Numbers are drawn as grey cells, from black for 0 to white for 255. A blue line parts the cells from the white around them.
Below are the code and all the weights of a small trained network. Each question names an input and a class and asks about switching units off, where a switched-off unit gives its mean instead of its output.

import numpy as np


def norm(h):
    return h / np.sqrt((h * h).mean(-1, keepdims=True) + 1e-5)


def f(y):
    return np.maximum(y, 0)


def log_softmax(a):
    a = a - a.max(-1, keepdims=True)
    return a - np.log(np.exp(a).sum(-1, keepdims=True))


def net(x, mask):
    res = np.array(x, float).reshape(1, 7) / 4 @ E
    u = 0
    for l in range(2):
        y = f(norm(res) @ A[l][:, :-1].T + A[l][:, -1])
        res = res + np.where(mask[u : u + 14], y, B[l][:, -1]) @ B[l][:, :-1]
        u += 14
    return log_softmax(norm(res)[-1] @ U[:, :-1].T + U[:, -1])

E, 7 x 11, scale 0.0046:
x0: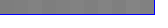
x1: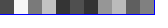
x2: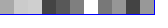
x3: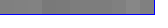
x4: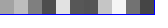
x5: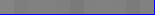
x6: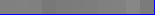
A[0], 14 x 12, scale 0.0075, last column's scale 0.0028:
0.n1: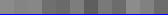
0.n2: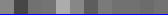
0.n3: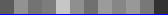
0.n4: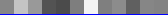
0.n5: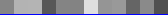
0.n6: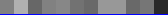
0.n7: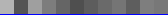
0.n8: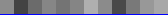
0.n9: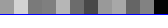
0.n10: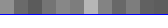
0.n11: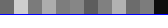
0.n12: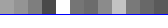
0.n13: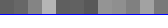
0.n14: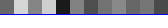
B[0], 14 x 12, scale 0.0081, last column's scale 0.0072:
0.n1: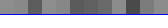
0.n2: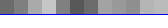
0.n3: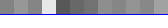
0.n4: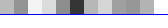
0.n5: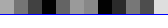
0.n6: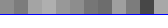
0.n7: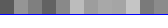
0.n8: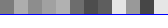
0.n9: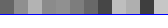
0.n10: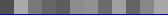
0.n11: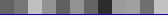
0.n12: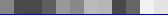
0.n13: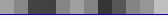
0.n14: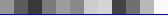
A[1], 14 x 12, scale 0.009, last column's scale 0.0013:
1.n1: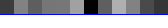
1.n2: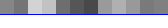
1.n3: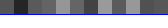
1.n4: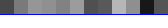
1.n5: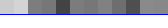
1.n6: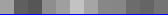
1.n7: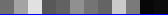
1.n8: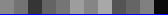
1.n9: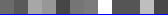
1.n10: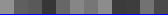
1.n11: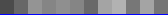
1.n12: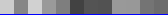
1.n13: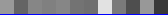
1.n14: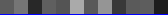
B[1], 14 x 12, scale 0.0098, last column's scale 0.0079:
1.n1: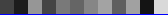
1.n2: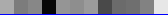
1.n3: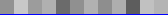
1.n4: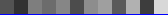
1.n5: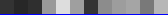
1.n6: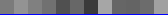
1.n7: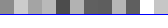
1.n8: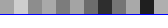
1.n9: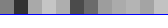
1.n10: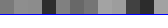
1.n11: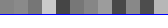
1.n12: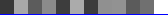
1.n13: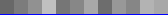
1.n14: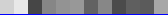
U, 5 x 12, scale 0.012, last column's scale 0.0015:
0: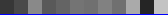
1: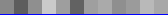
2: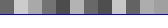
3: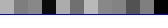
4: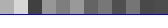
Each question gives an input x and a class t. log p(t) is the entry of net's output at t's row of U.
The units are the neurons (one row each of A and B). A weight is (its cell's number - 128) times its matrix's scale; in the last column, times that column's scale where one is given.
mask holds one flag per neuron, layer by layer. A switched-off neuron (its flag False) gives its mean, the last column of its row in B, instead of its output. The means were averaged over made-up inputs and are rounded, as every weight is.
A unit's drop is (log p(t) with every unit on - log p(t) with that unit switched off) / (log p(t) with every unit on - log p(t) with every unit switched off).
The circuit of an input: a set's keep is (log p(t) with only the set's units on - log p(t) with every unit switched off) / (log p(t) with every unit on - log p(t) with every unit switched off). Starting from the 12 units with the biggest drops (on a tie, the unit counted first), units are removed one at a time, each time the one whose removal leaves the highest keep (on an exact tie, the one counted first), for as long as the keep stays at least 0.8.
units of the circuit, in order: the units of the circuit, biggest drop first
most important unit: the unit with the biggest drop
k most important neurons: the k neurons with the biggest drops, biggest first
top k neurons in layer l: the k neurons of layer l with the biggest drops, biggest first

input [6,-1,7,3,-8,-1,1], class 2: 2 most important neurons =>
(0.n14, 0.n12)
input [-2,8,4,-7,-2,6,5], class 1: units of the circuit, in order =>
(0.n14)
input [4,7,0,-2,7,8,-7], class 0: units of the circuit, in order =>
(0.n4, 1.n1)
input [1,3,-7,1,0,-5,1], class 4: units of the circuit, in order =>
(0.n4, 1.n14)
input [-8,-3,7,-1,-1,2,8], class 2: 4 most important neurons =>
(0.n14, 0.n12, 0.n4, 0.n5)
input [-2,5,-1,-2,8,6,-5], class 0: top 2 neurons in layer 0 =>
(0.n9, 0.n4)
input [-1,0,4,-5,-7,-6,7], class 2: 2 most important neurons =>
(0.n8, 0.n12)
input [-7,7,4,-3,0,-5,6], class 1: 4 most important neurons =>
(0.n14, 0.n8, 0.n4, 1.n1)
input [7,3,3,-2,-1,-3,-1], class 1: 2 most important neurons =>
(0.n4, 0.n14)
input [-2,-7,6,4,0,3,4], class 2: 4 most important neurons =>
(0.n14, 0.n8, 0.n4, 0.n12)
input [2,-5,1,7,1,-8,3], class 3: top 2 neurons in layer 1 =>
(1.n12, 1.n7)
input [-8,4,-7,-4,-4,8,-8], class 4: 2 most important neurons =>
(0.n4, 0.n13)
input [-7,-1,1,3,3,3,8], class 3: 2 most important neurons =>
(0.n12, 0.n5)
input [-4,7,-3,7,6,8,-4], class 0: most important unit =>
0.n9
